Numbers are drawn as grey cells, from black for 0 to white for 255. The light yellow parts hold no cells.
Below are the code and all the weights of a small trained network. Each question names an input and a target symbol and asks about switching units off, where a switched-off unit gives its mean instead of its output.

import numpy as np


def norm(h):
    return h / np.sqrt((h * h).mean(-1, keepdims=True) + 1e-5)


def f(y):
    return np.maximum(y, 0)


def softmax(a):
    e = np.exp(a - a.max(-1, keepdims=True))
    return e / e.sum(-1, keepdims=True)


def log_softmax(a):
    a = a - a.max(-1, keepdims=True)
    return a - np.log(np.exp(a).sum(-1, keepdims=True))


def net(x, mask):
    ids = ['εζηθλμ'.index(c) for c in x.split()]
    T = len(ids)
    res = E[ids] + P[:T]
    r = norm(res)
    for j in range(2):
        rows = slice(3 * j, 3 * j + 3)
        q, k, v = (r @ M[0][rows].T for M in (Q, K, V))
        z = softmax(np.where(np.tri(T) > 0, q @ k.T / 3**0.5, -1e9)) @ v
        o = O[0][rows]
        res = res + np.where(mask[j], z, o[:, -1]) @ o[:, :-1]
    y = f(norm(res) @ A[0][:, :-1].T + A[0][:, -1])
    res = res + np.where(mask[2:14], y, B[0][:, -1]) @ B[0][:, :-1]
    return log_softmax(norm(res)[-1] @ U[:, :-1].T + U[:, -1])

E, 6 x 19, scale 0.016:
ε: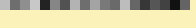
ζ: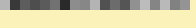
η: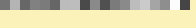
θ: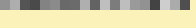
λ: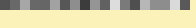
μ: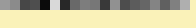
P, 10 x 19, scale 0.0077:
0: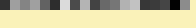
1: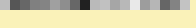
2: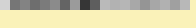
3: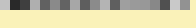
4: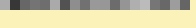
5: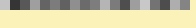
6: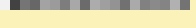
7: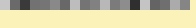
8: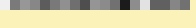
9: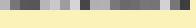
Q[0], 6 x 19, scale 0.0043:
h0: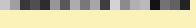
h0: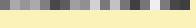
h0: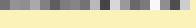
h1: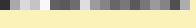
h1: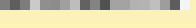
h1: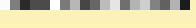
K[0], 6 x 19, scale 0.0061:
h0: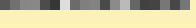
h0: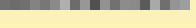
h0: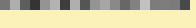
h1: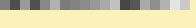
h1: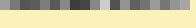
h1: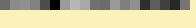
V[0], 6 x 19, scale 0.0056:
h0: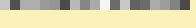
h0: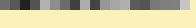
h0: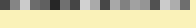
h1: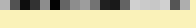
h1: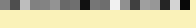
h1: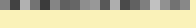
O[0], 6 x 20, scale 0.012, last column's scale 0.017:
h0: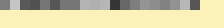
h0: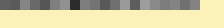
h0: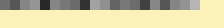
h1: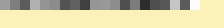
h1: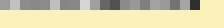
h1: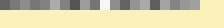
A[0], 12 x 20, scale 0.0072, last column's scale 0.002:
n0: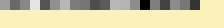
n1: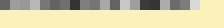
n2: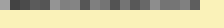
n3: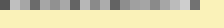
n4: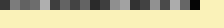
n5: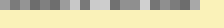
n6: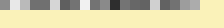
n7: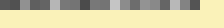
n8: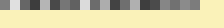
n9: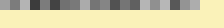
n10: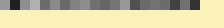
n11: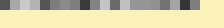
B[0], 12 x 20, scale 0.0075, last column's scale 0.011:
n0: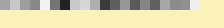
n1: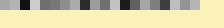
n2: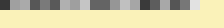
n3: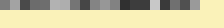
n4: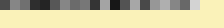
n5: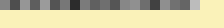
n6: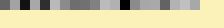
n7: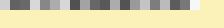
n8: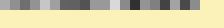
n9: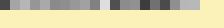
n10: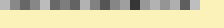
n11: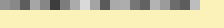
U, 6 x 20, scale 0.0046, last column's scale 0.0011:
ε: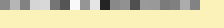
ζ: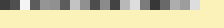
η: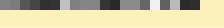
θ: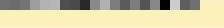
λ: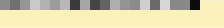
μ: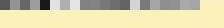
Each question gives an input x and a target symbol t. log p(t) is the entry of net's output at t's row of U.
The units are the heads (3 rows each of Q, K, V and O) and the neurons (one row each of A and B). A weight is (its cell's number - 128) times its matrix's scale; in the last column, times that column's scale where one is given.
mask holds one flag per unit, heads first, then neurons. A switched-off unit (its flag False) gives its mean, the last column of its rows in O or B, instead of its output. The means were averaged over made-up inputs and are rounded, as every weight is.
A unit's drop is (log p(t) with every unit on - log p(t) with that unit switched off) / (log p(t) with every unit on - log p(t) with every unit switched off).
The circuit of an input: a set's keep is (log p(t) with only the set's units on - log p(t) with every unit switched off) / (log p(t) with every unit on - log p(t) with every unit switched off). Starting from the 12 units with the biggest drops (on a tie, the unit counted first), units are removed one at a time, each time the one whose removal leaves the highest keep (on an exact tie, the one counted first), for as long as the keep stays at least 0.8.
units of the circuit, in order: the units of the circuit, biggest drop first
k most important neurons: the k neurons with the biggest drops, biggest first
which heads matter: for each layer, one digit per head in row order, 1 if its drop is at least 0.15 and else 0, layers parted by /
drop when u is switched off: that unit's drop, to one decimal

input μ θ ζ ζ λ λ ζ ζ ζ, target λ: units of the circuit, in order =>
h1, h0
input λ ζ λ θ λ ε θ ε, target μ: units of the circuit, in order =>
h1, n6
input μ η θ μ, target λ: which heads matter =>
01
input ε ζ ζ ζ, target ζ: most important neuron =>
n9
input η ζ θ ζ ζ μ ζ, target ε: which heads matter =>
01
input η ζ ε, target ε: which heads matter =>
00
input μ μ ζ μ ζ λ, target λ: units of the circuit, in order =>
h1, n7
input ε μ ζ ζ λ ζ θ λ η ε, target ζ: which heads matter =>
11
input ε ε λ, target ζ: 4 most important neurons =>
n9, n5, n1, n10
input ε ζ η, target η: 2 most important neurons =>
n3, n0
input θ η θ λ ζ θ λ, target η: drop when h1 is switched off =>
0.5
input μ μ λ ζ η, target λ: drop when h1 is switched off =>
0.2
